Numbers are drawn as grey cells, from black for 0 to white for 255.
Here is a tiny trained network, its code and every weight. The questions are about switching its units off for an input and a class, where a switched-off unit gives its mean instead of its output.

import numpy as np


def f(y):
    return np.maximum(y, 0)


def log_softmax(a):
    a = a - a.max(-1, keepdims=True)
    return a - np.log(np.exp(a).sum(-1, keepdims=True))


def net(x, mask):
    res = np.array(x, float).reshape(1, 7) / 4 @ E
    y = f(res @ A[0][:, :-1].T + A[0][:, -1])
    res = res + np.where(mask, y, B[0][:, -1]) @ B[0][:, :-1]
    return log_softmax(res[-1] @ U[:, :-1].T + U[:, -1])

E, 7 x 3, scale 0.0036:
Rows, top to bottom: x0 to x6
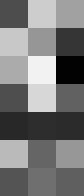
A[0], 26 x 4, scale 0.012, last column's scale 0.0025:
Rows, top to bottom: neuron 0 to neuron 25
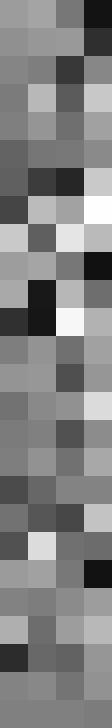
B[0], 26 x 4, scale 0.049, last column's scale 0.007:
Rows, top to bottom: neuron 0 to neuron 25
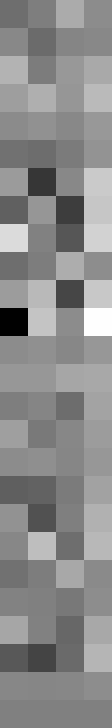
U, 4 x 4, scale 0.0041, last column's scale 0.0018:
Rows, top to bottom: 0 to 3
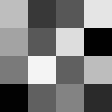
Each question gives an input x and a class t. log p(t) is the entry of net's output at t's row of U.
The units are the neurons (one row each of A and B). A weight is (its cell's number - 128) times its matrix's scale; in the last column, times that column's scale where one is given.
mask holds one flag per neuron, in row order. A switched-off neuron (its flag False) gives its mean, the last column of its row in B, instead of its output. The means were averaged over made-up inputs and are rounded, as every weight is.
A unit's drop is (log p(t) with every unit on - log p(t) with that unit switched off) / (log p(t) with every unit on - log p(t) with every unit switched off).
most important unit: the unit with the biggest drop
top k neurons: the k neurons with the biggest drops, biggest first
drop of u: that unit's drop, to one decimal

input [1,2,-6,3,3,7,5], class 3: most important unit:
neuron 11
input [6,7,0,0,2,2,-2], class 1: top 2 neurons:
(neuron 11; neuron 10)
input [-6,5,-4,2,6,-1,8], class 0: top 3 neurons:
(neuron 6; neuron 18; neuron 2)
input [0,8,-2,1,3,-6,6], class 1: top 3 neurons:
(neuron 8; neuron 10; neuron 7)
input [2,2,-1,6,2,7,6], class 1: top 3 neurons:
(neuron 11; neuron 10; neuron 8)
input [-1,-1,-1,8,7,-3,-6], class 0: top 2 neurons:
(neuron 11; neuron 6)
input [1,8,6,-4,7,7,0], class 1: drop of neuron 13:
0.1
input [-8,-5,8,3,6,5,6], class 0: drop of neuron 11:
0.2
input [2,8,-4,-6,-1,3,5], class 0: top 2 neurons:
(neuron 11; neuron 19)
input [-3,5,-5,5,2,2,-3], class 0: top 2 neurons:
(neuron 11; neuron 19)
